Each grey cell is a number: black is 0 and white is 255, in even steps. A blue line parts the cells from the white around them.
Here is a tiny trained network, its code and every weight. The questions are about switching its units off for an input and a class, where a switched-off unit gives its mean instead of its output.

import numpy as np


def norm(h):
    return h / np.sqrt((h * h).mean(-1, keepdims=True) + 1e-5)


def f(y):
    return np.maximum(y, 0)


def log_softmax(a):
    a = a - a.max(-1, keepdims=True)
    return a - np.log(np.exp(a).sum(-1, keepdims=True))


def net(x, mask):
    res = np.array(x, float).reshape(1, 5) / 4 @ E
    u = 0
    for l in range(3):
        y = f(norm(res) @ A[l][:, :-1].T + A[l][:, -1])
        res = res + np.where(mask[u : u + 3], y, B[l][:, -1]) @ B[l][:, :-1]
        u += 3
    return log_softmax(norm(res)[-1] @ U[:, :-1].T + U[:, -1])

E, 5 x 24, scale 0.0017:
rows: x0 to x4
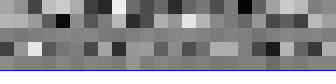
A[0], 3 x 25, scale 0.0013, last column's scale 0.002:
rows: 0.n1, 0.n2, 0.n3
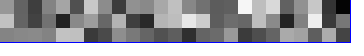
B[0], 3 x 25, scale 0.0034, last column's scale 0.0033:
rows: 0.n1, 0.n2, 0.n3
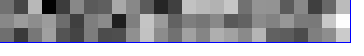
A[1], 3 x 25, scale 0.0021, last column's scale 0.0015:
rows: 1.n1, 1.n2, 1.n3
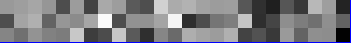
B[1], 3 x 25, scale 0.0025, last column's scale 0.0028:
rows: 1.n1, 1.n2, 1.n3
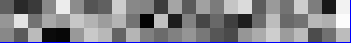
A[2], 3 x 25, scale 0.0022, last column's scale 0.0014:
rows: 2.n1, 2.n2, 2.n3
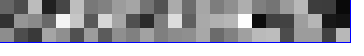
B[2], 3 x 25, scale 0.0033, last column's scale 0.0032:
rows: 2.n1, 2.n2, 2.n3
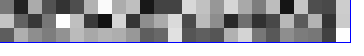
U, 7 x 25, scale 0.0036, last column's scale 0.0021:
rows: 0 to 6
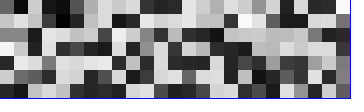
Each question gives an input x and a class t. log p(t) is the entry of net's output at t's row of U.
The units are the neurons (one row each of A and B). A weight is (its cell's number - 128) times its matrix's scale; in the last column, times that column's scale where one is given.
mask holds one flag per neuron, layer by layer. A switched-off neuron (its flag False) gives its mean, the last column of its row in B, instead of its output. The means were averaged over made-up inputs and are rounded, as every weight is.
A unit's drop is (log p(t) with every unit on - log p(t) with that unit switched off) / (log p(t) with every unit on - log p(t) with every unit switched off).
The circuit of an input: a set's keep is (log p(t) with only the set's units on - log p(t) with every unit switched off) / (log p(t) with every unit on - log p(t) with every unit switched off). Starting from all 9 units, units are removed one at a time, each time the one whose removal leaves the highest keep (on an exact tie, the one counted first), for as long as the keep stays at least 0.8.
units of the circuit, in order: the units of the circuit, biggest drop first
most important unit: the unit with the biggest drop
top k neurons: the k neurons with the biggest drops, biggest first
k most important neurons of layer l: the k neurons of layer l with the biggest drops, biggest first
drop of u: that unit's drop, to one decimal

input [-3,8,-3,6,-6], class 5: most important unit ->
2.n2
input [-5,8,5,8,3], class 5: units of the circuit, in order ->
(2.n2 1.n1)
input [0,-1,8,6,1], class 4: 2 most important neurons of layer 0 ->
(0.n1 0.n2)
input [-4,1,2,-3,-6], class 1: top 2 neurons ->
(0.n2 1.n1)
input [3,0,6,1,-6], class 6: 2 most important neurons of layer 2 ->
(2.n1 2.n2)
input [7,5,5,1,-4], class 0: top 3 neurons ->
(1.n3 1.n2 1.n1)
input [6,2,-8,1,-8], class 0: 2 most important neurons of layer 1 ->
(1.n3 1.n2)
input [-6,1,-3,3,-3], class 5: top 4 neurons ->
(0.n2 2.n2 1.n1 1.n3)
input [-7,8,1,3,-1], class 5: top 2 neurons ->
(1.n1 2.n2)
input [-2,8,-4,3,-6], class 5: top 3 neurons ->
(1.n1 2.n2 0.n1)
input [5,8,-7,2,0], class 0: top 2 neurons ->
(1.n3 1.n1)
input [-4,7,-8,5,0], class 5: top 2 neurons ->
(1.n1 2.n2)
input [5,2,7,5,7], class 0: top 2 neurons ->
(0.n2 1.n3)
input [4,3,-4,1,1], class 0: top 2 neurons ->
(1.n3 1.n2)
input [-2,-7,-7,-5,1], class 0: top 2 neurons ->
(0.n1 2.n1)
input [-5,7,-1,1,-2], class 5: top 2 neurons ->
(1.n1 0.n3)
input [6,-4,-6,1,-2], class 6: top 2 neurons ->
(1.n1 0.n3)
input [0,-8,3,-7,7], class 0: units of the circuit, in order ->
(0.n1)
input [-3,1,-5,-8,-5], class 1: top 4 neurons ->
(0.n2 2.n1 1.n1 1.n3)
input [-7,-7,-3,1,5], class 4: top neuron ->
(1.n2)
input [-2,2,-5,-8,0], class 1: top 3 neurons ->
(0.n2 2.n1 1.n1)
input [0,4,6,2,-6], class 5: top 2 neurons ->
(1.n1 2.n2)
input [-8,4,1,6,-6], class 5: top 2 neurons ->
(2.n2 1.n1)
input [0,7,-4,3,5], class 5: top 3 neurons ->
(2.n2 1.n1 0.n1)
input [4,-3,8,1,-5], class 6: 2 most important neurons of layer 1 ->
(1.n1 1.n3)
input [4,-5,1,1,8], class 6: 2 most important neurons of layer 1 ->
(1.n1 1.n3)
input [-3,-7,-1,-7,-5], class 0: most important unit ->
0.n1
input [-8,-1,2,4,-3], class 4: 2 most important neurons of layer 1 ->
(1.n2 1.n1)
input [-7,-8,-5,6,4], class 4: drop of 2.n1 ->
0.0
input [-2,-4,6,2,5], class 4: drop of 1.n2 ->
0.2
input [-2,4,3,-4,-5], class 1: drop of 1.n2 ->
0.1
